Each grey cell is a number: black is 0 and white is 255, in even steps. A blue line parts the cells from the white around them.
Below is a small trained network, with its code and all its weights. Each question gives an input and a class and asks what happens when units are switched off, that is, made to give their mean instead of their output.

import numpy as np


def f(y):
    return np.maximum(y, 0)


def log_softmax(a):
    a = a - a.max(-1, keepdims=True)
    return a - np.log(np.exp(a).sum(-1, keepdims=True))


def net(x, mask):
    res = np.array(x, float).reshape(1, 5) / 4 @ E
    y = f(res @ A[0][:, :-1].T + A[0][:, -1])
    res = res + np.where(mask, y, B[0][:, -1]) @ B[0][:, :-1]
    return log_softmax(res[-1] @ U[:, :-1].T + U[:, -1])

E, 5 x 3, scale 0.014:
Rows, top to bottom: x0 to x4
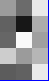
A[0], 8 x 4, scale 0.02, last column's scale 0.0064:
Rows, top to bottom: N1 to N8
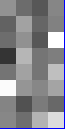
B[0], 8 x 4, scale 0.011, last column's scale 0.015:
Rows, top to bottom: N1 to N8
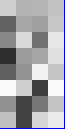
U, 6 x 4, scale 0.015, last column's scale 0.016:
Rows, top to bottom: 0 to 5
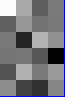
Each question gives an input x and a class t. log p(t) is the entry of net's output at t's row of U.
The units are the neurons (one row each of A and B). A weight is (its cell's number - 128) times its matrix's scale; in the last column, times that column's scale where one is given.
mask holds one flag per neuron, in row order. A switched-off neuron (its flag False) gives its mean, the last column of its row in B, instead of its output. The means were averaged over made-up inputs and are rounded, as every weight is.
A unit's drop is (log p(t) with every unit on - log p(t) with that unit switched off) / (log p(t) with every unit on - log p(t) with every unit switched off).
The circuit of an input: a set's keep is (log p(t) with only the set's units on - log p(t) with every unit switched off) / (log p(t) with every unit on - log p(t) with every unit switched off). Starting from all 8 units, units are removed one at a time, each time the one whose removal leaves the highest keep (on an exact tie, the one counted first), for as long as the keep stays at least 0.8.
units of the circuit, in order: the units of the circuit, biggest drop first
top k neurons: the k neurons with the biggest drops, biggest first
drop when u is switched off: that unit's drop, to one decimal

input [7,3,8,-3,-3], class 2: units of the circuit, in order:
(N3, N6)
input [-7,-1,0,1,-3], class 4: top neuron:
(N6)
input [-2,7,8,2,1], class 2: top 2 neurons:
(N3, N6)
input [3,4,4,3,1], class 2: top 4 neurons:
(N3, N6, N8, N1)
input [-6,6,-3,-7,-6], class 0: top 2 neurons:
(N1, N3)
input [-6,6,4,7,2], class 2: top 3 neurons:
(N6, N3, N1)
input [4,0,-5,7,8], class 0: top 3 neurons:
(N6, N4, N5)
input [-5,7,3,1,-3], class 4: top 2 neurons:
(N6, N8)
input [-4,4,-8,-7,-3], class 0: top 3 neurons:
(N1, N3, N4)
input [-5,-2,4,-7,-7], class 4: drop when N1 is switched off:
0.0
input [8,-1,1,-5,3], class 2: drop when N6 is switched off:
0.1
